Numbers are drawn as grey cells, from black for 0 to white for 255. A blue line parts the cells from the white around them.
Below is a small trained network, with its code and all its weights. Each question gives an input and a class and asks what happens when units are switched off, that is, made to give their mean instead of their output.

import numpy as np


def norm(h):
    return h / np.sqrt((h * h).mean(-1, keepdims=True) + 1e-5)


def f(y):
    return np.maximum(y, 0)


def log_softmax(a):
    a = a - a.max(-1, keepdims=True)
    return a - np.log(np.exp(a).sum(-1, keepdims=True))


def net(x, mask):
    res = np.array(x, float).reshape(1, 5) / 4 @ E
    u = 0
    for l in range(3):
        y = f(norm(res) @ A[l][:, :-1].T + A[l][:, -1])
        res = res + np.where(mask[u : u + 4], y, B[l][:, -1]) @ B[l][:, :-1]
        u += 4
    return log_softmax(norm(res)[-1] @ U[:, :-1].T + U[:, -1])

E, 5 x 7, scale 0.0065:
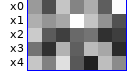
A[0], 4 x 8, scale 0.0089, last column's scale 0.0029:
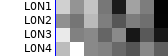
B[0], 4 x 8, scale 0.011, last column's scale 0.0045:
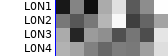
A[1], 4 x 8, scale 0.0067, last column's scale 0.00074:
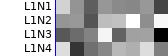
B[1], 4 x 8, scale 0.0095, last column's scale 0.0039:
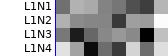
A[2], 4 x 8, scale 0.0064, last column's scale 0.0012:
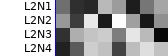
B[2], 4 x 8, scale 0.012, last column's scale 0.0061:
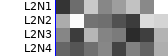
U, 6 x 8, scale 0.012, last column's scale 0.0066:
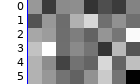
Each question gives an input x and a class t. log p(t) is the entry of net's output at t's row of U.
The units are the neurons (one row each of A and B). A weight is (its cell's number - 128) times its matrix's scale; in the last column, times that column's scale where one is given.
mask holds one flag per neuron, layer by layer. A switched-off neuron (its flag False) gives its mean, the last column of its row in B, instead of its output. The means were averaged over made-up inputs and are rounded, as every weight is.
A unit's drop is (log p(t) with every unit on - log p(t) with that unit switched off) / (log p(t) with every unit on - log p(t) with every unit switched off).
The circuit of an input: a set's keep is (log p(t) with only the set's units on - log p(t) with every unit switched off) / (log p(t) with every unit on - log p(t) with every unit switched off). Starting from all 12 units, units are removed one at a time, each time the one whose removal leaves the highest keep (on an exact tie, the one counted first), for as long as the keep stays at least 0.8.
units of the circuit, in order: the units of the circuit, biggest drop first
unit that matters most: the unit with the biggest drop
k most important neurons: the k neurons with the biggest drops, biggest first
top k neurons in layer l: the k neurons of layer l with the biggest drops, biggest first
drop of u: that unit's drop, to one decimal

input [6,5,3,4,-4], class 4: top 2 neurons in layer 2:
(L2N3 L2N1)
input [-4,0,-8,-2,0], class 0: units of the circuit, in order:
(L2N3)
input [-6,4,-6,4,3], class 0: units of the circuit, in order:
(L2N3 L1N4)
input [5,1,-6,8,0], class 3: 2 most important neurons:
(L2N2 L2N1)
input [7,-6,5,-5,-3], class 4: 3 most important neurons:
(L1N4 L2N2 L2N3)
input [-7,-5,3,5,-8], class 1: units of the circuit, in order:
(L1N4 L2N1)
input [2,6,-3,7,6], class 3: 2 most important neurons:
(L2N2 L0N2)
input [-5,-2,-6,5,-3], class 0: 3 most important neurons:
(L2N3 L0N1 L0N3)
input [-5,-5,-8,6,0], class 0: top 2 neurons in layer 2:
(L2N3 L2N4)
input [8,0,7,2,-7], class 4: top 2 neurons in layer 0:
(L0N1 L0N2)
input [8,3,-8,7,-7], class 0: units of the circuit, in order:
(L2N3 L0N1 L2N4)
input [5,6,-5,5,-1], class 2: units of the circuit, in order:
(L1N4 L0N1)
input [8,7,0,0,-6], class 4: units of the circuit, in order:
(L1N4 L0N1)
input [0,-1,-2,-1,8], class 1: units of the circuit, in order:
(L0N1)
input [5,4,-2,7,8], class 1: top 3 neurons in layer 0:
(L0N1 L0N2 L0N4)
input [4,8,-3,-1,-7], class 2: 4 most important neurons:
(L0N1 L1N2 L1N4 L0N2)
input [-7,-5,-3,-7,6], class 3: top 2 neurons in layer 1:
(L1N3 L1N4)
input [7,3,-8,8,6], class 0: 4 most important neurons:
(L2N3 L2N4 L1N2 L0N4)
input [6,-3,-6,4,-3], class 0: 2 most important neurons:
(L0N3 L2N3)
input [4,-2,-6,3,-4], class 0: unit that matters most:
L0N3
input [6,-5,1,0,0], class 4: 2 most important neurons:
(L1N4 L2N2)
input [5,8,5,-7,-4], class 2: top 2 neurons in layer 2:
(L2N2 L2N3)
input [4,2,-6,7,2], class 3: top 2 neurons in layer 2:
(L2N2 L2N1)
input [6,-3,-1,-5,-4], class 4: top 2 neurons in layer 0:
(L0N1 L0N4)
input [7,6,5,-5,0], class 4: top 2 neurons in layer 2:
(L2N2 L2N3)
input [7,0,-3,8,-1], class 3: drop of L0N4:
0.1
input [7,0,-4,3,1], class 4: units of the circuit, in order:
(L1N4)
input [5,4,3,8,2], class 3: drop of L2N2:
0.9
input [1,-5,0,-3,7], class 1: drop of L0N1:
1.0
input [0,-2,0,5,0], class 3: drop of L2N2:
0.2
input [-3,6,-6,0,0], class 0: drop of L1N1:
0.0
